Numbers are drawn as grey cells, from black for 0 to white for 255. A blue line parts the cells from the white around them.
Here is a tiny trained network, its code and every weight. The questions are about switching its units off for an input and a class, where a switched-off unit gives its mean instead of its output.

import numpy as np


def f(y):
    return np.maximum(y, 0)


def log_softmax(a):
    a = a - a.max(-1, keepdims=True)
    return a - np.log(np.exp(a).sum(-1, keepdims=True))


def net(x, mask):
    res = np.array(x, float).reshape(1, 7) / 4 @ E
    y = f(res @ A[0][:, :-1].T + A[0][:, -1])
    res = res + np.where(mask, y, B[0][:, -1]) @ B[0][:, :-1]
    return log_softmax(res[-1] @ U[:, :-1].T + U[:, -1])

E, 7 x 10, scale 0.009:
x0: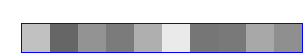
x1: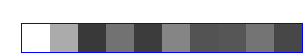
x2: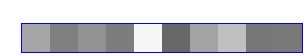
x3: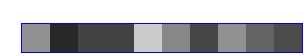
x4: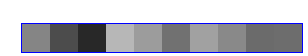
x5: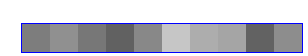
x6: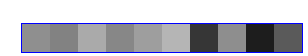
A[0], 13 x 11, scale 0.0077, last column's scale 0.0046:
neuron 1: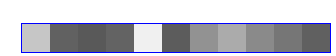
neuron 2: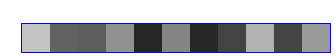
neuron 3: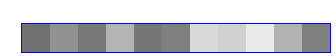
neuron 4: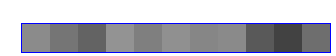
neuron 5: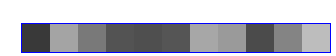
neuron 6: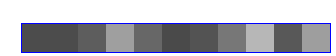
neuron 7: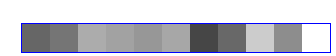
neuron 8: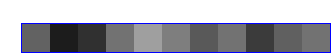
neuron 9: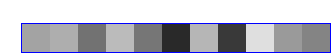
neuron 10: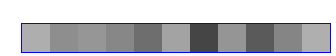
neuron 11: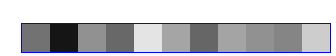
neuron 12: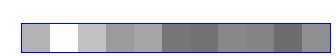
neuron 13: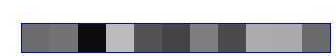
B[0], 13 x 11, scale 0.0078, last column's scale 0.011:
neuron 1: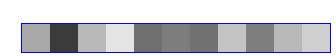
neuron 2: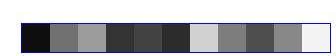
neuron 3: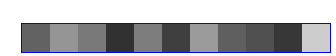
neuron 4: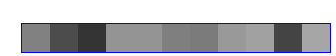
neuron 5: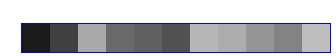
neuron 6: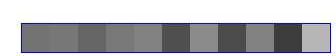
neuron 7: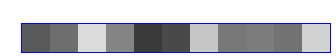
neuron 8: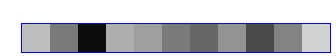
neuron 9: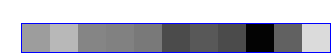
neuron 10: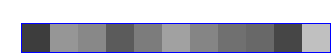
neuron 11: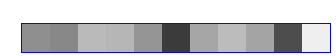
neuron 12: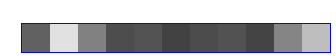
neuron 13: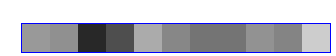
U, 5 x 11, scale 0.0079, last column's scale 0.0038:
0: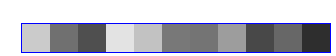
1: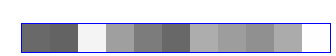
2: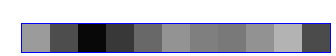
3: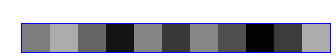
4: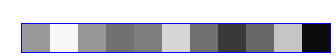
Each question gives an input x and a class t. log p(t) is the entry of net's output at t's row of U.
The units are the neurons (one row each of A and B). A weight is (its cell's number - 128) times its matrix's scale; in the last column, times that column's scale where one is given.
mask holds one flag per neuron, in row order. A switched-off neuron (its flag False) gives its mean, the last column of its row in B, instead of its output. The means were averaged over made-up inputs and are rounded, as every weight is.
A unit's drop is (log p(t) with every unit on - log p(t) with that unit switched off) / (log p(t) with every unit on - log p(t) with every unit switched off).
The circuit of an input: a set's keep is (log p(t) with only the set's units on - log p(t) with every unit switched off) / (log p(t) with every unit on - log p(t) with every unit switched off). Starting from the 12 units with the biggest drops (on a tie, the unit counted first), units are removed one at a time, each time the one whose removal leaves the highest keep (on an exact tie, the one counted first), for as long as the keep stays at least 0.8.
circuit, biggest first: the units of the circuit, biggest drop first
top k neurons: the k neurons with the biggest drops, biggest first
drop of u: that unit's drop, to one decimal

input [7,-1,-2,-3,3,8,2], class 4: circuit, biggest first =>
[neuron 2; neuron 5]
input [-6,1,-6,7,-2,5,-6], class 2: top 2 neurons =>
[neuron 9; neuron 3]
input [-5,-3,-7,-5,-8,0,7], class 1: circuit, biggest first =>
[neuron 5; neuron 9]
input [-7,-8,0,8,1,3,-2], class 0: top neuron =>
[neuron 8]
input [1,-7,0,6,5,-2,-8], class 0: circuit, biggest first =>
[neuron 2; neuron 8]
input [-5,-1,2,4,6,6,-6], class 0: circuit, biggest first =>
[neuron 2; neuron 1]
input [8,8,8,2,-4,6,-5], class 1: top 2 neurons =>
[neuron 1; neuron 8]
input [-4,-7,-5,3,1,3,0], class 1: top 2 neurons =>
[neuron 9; neuron 5]
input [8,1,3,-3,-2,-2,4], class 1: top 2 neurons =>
[neuron 9; neuron 3]
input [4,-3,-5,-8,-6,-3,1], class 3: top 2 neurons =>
[neuron 12; neuron 1]
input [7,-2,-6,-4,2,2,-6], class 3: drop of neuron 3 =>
0.2
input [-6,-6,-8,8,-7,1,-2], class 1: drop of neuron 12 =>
0.2
